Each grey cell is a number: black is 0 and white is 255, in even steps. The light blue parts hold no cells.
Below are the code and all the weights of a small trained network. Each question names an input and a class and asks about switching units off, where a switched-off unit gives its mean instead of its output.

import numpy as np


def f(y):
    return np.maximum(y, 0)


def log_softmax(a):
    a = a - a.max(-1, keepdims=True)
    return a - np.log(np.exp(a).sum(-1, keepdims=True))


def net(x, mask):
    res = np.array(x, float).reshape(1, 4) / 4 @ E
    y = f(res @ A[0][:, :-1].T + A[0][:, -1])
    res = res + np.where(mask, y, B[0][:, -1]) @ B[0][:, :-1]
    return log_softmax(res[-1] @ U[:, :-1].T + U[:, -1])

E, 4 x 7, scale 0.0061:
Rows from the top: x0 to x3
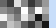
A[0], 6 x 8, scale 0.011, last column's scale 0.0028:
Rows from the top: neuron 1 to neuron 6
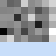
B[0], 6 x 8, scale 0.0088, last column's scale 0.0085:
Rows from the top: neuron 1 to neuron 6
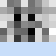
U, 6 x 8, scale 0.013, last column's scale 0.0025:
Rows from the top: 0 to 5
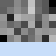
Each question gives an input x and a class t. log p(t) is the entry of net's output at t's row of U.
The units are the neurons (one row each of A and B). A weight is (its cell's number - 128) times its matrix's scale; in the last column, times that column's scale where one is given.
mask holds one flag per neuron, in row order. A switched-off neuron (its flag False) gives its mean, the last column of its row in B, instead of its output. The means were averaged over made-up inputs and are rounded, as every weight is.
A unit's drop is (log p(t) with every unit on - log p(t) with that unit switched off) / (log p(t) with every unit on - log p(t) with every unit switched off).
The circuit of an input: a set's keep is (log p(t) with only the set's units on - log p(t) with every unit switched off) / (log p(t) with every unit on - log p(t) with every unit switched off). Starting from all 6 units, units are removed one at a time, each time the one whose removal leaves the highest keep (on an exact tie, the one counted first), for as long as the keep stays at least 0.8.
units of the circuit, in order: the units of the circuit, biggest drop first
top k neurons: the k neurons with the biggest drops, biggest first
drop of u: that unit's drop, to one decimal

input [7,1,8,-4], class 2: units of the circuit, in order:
[neuron 3; neuron 5]
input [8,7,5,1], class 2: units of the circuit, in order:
[neuron 3; neuron 5]
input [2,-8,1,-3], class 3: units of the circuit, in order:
[neuron 3; neuron 6]
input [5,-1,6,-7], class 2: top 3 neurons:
[neuron 5; neuron 6; neuron 3]
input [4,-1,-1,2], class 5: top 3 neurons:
[neuron 3; neuron 1; neuron 6]
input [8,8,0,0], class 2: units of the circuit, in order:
[neuron 3; neuron 6; neuron 5]
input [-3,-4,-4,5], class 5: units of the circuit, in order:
[neuron 3; neuron 1]
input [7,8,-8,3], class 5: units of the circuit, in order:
[neuron 3; neuron 4]
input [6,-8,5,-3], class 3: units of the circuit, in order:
[neuron 3; neuron 5]
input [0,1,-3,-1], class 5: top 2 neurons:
[neuron 3; neuron 4]
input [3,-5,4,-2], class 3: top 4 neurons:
[neuron 3; neuron 5; neuron 1; neuron 6]
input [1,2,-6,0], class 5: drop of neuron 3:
0.1
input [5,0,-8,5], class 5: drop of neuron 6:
0.0
